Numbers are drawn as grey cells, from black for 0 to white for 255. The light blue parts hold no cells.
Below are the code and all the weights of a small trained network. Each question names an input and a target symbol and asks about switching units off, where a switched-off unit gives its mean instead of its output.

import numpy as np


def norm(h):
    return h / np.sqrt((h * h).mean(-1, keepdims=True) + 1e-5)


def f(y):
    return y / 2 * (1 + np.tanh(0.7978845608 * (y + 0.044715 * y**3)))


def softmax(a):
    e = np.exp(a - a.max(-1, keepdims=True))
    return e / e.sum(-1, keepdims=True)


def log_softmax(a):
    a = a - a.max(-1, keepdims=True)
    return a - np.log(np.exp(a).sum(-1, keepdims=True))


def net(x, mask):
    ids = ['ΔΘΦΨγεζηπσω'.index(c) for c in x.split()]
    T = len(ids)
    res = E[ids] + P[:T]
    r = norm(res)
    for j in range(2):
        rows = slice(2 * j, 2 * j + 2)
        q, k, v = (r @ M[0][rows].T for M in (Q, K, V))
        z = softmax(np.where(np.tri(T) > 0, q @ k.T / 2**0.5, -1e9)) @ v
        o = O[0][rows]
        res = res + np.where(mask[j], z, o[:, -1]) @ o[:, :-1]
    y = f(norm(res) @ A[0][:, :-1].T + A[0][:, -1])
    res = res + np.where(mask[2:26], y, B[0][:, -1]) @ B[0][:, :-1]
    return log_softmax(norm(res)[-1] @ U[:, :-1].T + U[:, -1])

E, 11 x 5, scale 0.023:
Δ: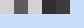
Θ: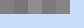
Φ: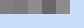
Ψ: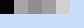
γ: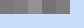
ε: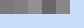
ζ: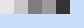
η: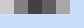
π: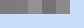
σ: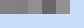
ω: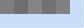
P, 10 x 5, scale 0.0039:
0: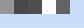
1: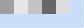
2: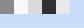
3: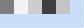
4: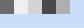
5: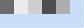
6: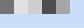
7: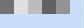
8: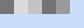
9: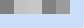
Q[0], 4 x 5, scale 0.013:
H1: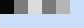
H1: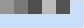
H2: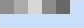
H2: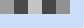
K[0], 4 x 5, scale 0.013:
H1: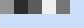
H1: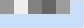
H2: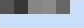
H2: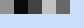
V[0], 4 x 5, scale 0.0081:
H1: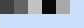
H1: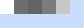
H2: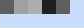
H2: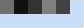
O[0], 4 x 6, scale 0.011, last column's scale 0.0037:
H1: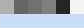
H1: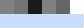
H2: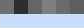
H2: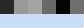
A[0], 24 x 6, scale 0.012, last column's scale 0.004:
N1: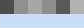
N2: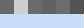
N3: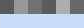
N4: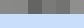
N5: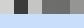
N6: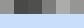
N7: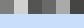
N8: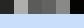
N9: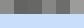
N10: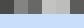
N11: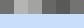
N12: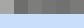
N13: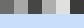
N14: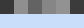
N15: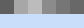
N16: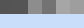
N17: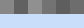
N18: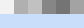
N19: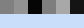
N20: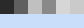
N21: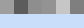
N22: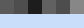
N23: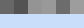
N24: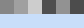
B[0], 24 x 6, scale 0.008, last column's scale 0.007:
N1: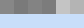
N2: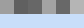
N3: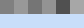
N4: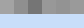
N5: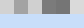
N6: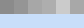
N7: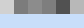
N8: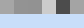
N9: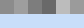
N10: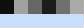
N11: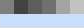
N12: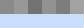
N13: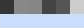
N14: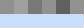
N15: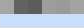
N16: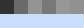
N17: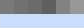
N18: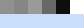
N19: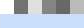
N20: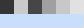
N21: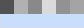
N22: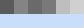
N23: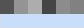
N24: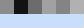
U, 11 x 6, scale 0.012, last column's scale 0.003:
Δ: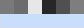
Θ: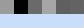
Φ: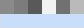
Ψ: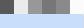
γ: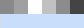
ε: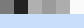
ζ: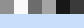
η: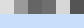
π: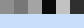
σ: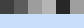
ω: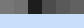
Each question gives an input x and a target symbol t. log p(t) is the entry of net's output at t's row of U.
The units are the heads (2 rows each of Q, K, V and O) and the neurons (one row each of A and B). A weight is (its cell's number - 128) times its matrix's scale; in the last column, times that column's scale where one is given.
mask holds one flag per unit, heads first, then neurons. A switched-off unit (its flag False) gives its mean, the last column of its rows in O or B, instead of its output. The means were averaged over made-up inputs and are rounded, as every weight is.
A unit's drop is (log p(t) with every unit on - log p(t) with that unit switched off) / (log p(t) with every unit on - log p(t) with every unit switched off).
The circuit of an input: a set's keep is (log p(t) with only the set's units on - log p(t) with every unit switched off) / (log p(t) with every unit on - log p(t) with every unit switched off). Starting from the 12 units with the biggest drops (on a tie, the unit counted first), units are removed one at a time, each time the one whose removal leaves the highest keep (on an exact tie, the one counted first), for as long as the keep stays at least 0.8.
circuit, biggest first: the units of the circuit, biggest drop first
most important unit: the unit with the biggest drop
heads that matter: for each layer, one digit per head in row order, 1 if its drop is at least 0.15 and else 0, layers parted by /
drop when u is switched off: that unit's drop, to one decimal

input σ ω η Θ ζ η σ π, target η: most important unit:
H1
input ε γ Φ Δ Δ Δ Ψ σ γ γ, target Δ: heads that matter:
11
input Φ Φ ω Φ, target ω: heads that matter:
11
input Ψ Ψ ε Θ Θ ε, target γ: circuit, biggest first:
H2, H1, N21
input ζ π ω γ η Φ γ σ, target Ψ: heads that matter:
10
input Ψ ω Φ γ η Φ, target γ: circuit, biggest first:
H2, H1, N21
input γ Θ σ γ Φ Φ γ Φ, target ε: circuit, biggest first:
H1, N24
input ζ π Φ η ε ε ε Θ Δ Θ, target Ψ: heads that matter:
10
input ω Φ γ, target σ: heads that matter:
01
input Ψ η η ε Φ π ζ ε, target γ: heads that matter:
11
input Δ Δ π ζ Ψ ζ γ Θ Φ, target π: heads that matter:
01
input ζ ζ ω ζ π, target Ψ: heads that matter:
10
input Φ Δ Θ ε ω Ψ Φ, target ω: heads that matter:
11
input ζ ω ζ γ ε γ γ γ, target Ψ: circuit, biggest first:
H1
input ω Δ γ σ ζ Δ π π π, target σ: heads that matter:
01
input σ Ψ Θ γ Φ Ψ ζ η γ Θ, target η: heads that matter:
10
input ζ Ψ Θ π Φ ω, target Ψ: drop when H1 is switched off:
1.1
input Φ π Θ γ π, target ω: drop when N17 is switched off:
0.0
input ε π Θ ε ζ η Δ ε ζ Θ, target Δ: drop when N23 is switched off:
0.1
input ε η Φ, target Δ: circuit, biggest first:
H2
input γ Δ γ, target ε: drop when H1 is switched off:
0.3
